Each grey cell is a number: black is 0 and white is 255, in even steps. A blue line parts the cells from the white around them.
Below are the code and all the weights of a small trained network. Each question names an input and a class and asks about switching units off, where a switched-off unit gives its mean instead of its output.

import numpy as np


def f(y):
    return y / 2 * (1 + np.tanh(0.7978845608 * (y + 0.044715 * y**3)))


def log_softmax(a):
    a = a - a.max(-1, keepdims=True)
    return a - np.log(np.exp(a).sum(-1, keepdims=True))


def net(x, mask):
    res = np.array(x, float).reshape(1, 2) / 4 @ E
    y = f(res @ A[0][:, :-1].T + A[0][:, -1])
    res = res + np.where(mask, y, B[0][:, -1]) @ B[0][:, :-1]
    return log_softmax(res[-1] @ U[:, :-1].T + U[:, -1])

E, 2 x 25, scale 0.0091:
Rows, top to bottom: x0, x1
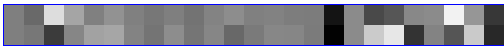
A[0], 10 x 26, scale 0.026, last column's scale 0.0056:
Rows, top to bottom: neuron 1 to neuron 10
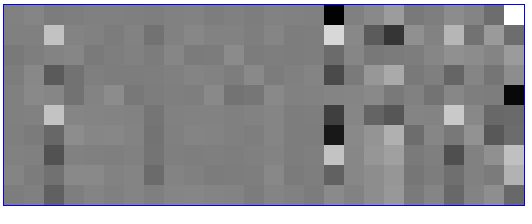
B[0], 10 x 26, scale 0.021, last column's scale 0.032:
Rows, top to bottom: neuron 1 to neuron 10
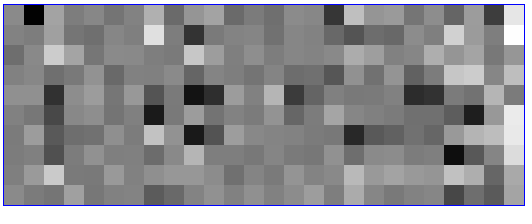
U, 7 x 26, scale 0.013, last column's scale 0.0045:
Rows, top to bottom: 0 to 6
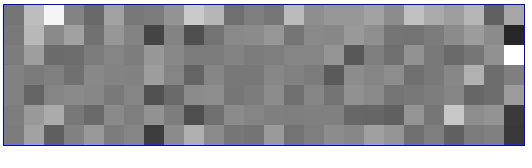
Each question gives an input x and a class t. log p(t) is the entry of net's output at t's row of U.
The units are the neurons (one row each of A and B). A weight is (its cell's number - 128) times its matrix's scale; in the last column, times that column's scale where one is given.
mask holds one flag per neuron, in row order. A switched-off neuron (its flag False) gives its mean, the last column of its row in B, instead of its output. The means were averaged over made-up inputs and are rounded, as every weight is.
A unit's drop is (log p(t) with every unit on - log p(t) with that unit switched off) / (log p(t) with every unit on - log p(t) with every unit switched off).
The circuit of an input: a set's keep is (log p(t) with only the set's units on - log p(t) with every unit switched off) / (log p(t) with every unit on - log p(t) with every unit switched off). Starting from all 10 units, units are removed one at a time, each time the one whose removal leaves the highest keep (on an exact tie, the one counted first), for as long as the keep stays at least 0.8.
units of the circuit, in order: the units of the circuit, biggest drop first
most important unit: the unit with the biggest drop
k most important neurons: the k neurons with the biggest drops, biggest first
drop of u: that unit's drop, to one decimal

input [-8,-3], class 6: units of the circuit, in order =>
(neuron 8)
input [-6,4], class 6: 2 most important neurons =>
(neuron 2; neuron 8)
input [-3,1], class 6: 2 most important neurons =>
(neuron 2; neuron 7)
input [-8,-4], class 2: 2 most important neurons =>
(neuron 6; neuron 2)
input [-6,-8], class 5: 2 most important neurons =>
(neuron 2; neuron 6)
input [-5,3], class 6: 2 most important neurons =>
(neuron 2; neuron 8)
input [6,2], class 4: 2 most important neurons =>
(neuron 6; neuron 2)
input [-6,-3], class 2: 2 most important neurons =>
(neuron 6; neuron 1)
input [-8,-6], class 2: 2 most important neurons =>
(neuron 8; neuron 2)
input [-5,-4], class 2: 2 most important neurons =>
(neuron 8; neuron 1)
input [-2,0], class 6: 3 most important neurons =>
(neuron 2; neuron 7; neuron 1)
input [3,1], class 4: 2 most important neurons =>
(neuron 2; neuron 6)
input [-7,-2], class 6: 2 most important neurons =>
(neuron 7; neuron 2)
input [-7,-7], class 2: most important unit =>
neuron 8
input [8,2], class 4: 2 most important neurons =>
(neuron 6; neuron 1)
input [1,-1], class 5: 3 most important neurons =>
(neuron 8; neuron 1; neuron 6)
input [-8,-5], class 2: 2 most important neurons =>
(neuron 8; neuron 2)
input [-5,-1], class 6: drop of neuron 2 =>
0.3
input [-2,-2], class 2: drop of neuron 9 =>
0.1
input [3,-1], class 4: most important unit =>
neuron 7
